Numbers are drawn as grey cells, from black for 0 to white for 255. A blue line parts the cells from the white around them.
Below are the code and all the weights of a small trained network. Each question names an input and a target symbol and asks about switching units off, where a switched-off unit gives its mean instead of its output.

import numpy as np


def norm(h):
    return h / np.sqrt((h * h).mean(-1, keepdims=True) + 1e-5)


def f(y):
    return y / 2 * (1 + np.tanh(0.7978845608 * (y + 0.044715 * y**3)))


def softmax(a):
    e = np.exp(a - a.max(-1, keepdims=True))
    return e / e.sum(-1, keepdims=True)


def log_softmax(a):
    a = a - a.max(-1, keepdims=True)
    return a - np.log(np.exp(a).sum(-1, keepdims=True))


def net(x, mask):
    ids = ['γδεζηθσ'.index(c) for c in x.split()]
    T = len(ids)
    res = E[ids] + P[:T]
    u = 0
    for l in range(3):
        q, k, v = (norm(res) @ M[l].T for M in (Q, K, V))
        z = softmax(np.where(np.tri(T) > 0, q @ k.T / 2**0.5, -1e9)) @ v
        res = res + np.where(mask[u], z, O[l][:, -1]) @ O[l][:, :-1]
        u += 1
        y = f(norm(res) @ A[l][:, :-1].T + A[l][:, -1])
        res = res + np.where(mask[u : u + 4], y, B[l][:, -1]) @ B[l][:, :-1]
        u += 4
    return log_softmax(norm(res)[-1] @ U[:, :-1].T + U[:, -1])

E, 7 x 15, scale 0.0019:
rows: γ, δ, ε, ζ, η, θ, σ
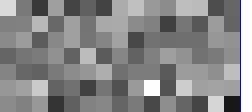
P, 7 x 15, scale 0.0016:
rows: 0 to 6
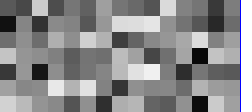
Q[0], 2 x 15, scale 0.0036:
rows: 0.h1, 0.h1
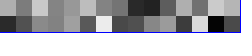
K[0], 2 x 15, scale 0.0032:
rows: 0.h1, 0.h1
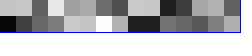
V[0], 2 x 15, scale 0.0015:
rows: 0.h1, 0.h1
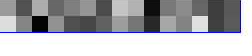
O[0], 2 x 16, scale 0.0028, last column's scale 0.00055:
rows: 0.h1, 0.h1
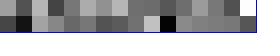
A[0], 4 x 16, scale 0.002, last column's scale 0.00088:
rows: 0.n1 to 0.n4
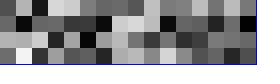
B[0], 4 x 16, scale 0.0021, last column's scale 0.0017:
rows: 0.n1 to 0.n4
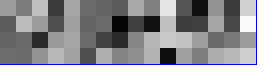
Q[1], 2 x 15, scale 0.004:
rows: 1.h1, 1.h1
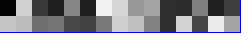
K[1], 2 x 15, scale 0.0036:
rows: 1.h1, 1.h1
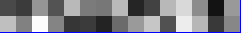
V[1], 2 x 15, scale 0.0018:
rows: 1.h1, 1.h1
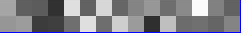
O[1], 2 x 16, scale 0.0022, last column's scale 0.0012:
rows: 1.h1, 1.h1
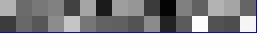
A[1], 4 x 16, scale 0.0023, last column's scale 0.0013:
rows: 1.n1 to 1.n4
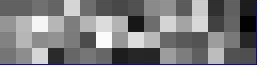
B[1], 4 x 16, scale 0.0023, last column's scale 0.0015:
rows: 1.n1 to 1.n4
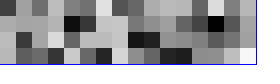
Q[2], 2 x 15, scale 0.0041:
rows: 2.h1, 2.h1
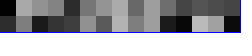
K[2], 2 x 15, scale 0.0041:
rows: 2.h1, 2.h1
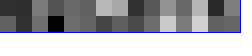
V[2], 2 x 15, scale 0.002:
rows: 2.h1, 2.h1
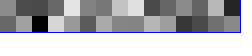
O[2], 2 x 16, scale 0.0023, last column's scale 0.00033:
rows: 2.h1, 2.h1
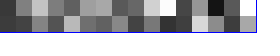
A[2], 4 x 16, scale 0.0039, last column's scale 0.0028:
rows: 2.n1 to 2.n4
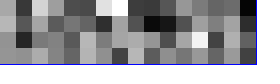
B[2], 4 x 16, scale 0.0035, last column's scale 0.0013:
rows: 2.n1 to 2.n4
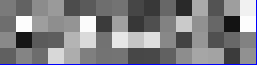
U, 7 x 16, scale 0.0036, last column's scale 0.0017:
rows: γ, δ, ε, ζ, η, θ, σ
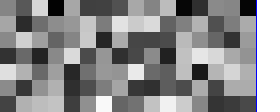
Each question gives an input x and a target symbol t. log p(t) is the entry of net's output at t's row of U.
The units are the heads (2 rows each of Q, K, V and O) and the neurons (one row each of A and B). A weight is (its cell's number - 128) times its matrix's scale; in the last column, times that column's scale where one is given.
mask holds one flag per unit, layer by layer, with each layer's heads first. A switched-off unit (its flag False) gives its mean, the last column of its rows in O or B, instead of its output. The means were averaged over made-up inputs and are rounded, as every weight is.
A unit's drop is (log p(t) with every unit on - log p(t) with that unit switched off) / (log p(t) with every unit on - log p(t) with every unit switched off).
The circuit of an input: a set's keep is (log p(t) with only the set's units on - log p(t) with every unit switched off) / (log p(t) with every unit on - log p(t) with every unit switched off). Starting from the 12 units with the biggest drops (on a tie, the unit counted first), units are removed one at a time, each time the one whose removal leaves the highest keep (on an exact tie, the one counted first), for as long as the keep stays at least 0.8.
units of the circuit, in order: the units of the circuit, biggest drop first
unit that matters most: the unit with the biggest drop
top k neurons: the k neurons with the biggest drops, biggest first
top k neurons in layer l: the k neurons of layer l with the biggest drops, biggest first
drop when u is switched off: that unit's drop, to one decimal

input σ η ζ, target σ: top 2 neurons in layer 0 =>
(0.n2; 0.n1)
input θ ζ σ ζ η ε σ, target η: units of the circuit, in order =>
(0.n2; 1.h1)
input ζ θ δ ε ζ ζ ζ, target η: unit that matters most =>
1.h1
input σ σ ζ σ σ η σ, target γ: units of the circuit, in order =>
(0.n3; 2.h1; 2.n2)
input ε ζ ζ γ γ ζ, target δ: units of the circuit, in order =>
(0.n2; 2.n3)
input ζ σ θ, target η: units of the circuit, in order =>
(2.h1; 1.h1)
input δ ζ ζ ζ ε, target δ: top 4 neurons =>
(0.n4; 0.n2; 1.n1; 0.n3)
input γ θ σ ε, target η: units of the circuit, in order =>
(1.h1; 0.n3; 0.n2)
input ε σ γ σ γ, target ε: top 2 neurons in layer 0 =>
(0.n2; 0.n3)
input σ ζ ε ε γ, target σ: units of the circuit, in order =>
(0.n2; 2.h1; 1.n4; 0.n4)
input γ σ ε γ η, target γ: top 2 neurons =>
(0.n2; 1.n4)
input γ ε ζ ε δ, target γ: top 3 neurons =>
(0.n2; 1.n4; 2.n2)
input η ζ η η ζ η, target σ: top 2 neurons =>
(0.n2; 0.n4)
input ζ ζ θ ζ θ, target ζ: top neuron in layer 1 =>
(1.n2)
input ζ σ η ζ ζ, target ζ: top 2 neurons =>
(0.n4; 0.n2)
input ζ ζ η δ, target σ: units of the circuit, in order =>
(0.n3; 2.h1; 0.n2)
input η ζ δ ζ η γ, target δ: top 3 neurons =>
(2.n3; 0.n2; 2.n2)
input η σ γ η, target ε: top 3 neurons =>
(2.n2; 0.n2; 1.n4)
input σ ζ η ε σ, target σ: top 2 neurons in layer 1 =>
(1.n4; 1.n3)
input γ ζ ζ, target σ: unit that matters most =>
0.n1
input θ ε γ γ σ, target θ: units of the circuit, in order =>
(1.n3; 0.n4; 2.n1)
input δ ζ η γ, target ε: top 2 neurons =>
(0.n2; 2.n2)
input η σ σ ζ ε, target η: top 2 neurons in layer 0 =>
(0.n4; 0.n2)
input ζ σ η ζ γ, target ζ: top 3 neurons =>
(0.n2; 0.n4; 1.n2)
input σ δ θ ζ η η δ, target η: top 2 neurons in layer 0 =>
(0.n3; 0.n2)
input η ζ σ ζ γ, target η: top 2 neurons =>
(0.n2; 0.n4)
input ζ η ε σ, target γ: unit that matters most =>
0.n3
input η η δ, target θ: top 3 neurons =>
(1.n2; 0.n2; 2.n1)
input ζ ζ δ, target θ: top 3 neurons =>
(1.n2; 2.n1; 0.n2)
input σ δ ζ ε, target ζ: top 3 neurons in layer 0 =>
(0.n3; 0.n2; 0.n1)
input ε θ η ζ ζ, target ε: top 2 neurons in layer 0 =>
(0.n2; 0.n3)
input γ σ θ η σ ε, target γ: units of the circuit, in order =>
(0.n1; 2.n2)
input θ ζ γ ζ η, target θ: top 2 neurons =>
(1.n3; 2.n1)
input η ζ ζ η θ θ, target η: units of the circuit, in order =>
(1.h1)
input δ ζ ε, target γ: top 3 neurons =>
(0.n1; 1.n4; 2.n2)
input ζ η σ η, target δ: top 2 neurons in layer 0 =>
(0.n2; 0.n1)
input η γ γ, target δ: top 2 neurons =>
(2.n3; 2.n2)
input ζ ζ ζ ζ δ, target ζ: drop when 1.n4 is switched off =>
0.0
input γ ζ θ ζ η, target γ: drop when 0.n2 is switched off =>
1.0
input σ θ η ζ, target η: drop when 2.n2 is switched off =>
0.1
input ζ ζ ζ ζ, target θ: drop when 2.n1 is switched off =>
0.3
